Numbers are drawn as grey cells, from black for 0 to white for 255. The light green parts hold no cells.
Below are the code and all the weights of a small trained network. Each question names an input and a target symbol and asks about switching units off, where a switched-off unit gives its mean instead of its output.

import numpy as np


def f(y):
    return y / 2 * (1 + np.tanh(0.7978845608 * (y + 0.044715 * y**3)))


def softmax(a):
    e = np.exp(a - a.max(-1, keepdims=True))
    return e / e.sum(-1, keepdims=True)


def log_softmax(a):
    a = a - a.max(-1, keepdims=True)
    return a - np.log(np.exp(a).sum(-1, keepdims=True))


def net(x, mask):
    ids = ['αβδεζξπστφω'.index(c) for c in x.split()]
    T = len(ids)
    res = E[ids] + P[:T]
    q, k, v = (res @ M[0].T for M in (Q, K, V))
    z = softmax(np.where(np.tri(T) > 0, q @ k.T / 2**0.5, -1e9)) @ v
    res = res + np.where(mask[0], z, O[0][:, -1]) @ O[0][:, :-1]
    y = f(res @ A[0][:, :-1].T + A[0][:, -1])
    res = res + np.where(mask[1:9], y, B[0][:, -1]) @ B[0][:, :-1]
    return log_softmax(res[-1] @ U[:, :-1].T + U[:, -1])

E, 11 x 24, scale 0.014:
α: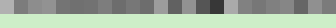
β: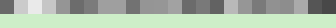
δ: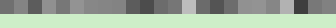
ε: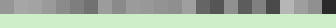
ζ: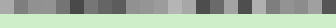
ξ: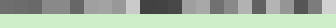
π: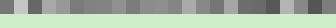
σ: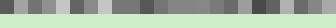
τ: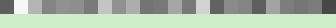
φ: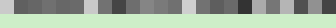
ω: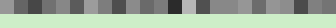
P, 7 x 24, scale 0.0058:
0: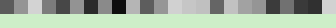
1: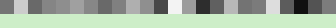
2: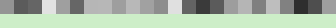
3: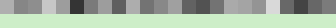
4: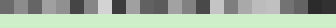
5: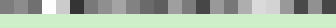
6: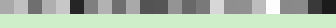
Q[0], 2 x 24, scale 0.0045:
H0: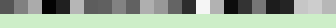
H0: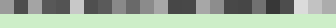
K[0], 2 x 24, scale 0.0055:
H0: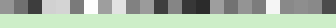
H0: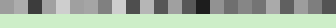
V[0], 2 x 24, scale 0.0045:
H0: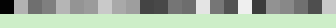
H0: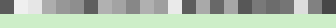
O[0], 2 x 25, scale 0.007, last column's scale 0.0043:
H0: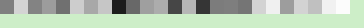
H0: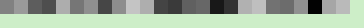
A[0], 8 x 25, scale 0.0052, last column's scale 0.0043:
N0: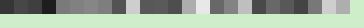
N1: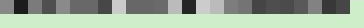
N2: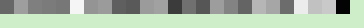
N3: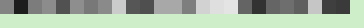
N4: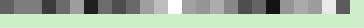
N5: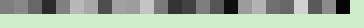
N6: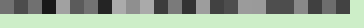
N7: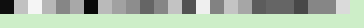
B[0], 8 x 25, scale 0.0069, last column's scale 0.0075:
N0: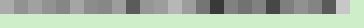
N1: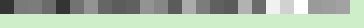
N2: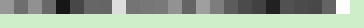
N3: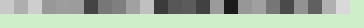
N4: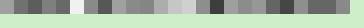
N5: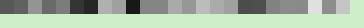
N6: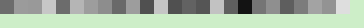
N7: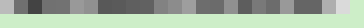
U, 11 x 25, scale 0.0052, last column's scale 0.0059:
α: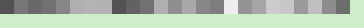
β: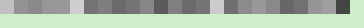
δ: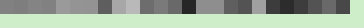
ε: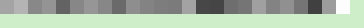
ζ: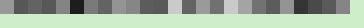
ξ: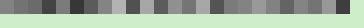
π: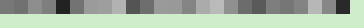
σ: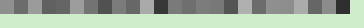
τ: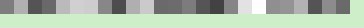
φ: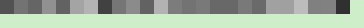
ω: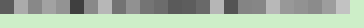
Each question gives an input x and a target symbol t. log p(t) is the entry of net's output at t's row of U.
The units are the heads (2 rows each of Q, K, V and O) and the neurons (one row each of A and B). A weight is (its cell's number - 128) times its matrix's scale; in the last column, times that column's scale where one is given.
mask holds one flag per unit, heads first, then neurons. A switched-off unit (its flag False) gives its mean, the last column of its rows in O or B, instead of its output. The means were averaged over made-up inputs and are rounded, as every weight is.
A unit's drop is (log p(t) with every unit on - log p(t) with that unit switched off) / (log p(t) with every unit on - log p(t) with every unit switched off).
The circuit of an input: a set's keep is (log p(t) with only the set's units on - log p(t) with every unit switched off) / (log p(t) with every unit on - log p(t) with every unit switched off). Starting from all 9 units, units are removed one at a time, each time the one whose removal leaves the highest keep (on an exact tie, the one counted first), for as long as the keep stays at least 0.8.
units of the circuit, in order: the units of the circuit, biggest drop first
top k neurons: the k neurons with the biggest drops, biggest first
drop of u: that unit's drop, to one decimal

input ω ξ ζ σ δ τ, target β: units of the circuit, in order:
[H0, N3, N7]
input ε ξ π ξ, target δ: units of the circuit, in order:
[H0]
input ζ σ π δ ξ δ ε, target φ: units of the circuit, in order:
[H0, N1, N6]
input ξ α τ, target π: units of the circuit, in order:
[H0, N2]
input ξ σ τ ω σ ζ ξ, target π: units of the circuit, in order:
[H0, N2]
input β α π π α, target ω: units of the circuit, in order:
[N5, H0, N6, N2]
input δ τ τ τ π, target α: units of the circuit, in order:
[H0, N3]
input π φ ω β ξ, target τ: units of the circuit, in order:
[N2, H0]
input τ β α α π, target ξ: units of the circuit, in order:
[H0, N5, N2, N6]
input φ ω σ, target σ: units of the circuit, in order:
[H0, N1, N3]
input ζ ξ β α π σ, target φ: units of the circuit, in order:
[H0, N1, N6, N3]
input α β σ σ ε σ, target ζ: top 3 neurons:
[N6, N3, N7]
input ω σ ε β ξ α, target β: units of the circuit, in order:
[H0, N3]
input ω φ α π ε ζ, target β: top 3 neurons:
[N3, N2, N1]
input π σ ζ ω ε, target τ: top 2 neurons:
[N2, N6]
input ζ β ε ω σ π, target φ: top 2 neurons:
[N1, N6]
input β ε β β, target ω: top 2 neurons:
[N5, N6]
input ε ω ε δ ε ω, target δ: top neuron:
[N6]
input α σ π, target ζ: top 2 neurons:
[N6, N3]
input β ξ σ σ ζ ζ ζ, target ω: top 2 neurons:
[N5, N6]
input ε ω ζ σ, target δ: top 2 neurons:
[N6, N1]
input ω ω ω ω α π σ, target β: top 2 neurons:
[N3, N7]
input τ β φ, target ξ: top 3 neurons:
[N5, N2, N6]
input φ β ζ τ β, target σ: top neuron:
[N1]
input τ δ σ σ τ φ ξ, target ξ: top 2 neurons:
[N5, N2]
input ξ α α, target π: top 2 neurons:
[N2, N3]
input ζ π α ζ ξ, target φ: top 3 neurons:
[N1, N6, N3]
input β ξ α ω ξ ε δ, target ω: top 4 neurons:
[N5, N6, N2, N7]
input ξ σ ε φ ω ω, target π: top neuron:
[N2]
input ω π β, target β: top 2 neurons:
[N3, N2]
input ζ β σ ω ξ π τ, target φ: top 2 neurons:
[N1, N6]
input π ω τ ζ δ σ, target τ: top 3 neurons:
[N2, N5, N6]
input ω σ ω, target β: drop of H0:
1.4
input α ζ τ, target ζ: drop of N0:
0.0
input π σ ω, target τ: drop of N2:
0.5
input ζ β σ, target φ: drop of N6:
0.3
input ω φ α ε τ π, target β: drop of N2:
0.1
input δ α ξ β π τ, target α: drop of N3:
0.3
